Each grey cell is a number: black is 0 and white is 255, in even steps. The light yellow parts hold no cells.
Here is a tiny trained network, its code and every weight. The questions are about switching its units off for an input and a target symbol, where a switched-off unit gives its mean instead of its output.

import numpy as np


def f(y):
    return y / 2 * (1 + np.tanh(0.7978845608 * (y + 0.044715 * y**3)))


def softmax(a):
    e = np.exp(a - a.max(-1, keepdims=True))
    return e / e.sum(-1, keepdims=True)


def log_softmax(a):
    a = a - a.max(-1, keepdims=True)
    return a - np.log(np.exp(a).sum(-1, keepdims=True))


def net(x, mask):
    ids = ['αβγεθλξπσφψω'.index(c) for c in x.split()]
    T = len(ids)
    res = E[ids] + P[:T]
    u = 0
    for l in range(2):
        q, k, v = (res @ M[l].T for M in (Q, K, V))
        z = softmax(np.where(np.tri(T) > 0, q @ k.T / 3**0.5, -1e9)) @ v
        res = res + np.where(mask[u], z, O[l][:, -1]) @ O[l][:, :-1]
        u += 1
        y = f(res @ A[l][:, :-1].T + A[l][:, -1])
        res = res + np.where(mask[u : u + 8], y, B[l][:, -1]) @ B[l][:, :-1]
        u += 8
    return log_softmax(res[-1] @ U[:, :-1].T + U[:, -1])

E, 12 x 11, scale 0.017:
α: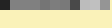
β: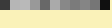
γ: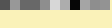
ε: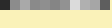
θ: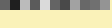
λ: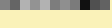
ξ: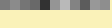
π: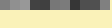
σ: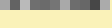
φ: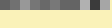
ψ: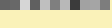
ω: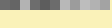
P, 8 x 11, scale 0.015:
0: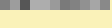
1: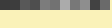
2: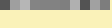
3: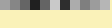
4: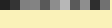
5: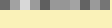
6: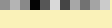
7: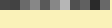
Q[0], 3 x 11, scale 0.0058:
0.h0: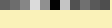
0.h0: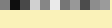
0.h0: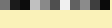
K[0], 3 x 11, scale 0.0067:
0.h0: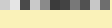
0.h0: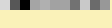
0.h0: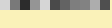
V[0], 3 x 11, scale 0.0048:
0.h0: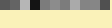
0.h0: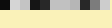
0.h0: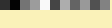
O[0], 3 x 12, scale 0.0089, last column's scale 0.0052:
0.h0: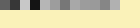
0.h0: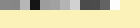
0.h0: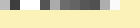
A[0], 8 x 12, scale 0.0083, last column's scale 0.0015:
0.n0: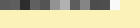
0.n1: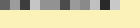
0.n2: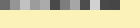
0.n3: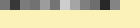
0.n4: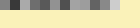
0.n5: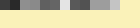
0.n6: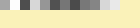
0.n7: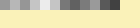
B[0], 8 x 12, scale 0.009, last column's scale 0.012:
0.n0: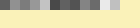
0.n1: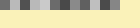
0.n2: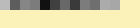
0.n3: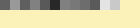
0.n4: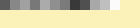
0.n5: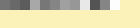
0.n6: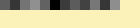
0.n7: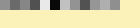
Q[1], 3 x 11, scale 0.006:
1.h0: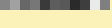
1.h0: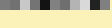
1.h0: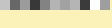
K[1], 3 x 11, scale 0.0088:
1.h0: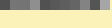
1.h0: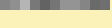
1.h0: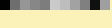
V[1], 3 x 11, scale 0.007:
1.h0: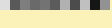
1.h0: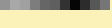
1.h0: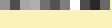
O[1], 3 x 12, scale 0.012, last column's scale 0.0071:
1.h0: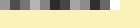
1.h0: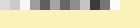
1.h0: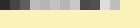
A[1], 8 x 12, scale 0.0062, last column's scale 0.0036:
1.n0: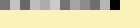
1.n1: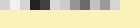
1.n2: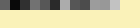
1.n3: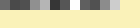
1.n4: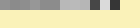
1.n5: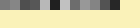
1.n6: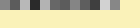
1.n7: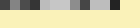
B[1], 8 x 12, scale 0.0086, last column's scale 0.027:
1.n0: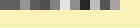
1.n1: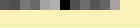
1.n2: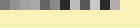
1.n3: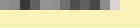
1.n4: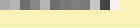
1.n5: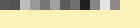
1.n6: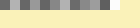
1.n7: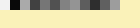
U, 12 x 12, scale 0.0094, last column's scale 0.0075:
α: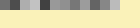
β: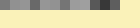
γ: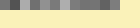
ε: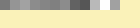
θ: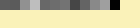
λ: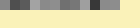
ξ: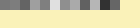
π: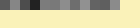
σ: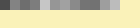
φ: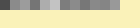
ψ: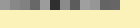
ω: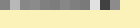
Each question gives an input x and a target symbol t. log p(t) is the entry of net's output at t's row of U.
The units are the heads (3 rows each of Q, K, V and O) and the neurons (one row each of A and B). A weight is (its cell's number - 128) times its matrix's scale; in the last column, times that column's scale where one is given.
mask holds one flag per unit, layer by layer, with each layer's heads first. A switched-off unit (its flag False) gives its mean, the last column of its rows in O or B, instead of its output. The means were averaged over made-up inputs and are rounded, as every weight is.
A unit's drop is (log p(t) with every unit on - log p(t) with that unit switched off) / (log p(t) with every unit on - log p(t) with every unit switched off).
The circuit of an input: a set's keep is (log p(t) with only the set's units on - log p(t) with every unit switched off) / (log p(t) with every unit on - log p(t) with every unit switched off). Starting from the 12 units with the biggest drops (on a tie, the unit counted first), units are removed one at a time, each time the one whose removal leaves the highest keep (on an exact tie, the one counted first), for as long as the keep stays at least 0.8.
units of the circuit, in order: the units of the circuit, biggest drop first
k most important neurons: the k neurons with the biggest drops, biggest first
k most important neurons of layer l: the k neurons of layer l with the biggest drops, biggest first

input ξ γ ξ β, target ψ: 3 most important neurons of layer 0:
[0.n5, 0.n4, 0.n0]
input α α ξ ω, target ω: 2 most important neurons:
[0.n5, 0.n4]
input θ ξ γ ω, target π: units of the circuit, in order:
[1.n3, 1.h0, 0.n5]
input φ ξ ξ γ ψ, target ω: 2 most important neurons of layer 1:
[1.n4, 1.n0]
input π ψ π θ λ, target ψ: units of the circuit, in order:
[1.h0, 0.h0]
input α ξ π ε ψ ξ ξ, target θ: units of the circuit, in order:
[1.h0, 0.h0, 0.n5]
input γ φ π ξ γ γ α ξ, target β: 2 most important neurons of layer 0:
[0.n6, 0.n5]
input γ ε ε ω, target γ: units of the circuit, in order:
[1.n7, 1.h0]
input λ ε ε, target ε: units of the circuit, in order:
[0.n2, 0.h0, 0.n3]
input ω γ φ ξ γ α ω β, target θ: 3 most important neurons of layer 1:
[1.n5, 1.n2, 1.n4]
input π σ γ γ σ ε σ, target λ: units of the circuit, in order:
[1.h0, 0.n5]
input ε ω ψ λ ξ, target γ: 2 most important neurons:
[1.n7, 0.n1]
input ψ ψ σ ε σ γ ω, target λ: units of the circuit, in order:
[1.h0]
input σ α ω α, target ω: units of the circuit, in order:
[1.h0, 0.n5, 1.n2]
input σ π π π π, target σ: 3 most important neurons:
[0.n4, 0.n0, 0.n6]
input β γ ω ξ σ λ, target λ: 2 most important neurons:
[0.n2, 1.n3]
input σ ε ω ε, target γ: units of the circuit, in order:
[1.n7, 1.h0, 0.h0]
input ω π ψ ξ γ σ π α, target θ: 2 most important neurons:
[1.n5, 1.n2]
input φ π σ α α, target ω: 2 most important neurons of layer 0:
[0.n6, 0.n5]
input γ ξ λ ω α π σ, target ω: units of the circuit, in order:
[1.h0, 0.n5, 1.n2]
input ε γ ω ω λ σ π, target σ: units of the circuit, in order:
[1.h0, 0.n5, 0.n2]
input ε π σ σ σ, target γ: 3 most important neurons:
[1.n7, 0.n1, 0.n4]
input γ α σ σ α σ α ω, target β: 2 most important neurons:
[0.n6, 1.n1]
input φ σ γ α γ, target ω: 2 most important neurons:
[1.n4, 0.n6]
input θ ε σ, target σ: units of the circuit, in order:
[1.h0, 0.h0]
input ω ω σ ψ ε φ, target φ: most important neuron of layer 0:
[0.n5]
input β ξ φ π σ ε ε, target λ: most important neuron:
[0.n5]
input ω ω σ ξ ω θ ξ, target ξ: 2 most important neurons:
[1.n2, 0.n5]
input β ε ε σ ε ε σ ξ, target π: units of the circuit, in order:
[0.h0, 0.n1, 1.h0, 1.n1]
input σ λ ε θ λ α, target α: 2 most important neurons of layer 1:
[1.n3, 1.n2]
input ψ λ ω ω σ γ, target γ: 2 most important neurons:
[1.n7, 0.n7]
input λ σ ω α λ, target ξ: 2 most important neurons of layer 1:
[1.n4, 1.n0]
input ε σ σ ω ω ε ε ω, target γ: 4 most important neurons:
[1.n7, 0.n1, 0.n4, 0.n0]
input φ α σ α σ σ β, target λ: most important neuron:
[0.n5]
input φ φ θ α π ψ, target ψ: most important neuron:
[0.n2]
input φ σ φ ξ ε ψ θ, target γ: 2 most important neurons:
[1.n7, 0.n4]
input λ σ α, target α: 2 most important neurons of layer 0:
[0.n2, 0.n0]
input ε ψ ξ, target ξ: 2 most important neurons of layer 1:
[1.n2, 1.n7]
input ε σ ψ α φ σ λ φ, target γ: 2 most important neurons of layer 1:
[1.n7, 1.n3]
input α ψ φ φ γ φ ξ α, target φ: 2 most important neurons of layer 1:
[1.n1, 1.n6]
